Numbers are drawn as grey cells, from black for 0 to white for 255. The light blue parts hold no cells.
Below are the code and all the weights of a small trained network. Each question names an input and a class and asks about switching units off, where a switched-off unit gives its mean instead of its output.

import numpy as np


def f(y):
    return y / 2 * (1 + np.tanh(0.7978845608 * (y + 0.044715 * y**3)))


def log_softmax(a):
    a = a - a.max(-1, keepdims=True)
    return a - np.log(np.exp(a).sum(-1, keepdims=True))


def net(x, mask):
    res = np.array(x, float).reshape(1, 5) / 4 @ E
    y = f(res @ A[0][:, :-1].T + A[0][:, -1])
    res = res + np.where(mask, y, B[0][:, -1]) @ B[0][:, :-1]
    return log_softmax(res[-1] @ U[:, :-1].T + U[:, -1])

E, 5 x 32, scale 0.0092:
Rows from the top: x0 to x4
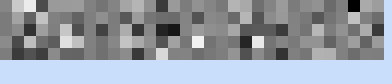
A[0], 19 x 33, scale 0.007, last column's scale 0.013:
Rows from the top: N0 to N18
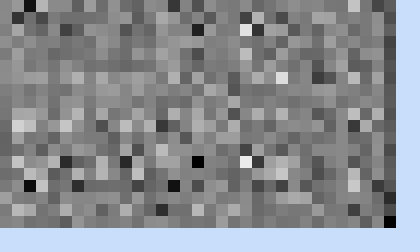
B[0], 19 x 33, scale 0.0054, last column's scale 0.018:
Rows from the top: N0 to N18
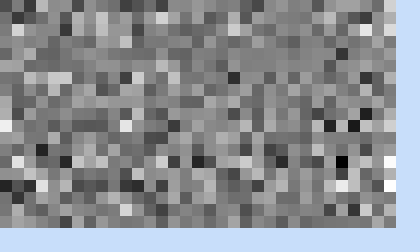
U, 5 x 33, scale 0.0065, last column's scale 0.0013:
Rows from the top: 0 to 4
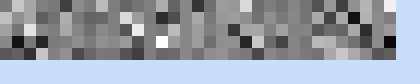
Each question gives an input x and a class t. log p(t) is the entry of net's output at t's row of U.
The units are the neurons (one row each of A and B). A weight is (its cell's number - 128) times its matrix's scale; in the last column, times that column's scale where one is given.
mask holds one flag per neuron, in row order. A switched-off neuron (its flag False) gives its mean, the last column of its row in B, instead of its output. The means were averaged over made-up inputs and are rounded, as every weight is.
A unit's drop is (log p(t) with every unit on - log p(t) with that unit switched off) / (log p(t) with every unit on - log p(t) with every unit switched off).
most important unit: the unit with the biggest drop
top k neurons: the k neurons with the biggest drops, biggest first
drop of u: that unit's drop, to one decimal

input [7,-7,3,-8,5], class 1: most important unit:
N10
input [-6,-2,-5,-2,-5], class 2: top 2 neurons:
(N14; N6)
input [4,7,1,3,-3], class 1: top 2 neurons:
(N10; N17)
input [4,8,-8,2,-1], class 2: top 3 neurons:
(N6; N14; N9)
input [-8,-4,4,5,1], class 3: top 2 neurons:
(N1; N12)
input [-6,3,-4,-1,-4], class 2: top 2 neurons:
(N14; N6)
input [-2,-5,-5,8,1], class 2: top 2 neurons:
(N6; N9)
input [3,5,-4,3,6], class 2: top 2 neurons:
(N13; N2)
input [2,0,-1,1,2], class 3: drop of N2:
0.2
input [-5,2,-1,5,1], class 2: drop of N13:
0.1
